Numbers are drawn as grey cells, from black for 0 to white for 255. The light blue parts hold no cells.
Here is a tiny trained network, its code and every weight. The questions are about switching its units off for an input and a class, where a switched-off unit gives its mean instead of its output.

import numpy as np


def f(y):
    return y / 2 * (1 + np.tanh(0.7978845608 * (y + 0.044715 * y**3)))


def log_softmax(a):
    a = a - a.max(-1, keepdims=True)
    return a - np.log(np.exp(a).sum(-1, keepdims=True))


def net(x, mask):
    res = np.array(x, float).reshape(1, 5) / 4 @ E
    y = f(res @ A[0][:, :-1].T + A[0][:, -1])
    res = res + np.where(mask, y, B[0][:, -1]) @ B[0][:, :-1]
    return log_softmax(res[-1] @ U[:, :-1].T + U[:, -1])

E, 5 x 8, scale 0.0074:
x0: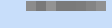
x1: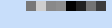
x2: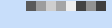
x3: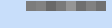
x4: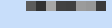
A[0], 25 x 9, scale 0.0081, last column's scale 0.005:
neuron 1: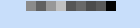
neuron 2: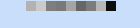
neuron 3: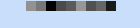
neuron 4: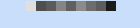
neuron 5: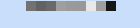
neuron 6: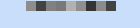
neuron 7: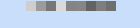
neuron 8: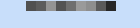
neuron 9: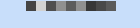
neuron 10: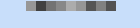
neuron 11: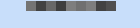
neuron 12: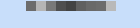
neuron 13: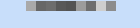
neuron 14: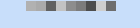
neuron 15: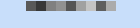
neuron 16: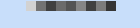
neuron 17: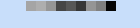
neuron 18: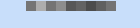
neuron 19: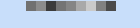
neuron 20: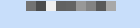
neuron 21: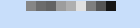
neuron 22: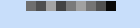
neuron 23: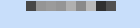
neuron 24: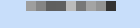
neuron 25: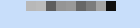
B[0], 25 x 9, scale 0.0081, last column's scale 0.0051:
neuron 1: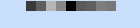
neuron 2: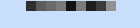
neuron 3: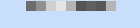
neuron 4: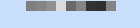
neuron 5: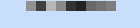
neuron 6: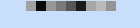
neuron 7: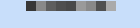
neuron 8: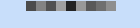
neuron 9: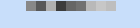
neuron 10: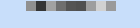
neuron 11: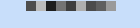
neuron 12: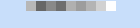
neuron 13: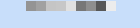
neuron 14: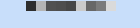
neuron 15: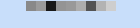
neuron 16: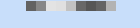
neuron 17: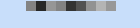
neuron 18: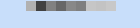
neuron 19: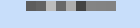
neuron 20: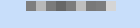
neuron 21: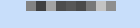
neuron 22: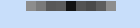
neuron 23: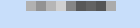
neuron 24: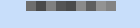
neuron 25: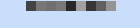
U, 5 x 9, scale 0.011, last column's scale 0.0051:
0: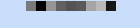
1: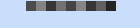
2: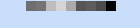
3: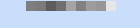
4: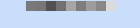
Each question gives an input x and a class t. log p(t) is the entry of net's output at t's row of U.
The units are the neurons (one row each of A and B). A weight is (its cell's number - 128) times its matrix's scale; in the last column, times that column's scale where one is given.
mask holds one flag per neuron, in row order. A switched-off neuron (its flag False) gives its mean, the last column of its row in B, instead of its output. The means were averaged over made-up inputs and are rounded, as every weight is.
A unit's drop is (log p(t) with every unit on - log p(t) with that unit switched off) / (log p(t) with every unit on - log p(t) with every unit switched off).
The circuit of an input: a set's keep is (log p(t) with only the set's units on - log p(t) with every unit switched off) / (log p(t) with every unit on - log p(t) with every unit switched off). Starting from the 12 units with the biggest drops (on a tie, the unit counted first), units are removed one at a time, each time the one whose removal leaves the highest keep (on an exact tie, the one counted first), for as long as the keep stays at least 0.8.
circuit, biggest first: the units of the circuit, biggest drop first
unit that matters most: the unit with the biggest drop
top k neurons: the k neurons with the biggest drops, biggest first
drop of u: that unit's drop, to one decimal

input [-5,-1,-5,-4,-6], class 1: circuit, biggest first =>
neuron 14; neuron 12
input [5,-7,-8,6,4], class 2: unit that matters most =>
neuron 13
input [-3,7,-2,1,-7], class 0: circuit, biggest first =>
neuron 9; neuron 18
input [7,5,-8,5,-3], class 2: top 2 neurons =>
neuron 16; neuron 3
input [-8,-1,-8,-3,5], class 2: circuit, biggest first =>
neuron 3; neuron 13
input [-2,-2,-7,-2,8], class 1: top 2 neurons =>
neuron 11; neuron 15
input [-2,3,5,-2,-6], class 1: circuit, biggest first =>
neuron 2; neuron 13; neuron 7
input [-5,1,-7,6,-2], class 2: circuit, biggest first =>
neuron 3; neuron 16
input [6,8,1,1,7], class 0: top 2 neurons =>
neuron 12; neuron 17
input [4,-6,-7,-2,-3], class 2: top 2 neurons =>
neuron 13; neuron 16
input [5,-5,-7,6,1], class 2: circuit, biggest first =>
neuron 13; neuron 3; neuron 16
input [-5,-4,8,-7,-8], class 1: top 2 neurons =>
neuron 14; neuron 2
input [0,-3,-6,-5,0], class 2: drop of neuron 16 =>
0.1
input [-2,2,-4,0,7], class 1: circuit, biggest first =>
neuron 11
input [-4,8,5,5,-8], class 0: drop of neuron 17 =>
0.1
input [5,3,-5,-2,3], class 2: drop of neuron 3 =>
0.2
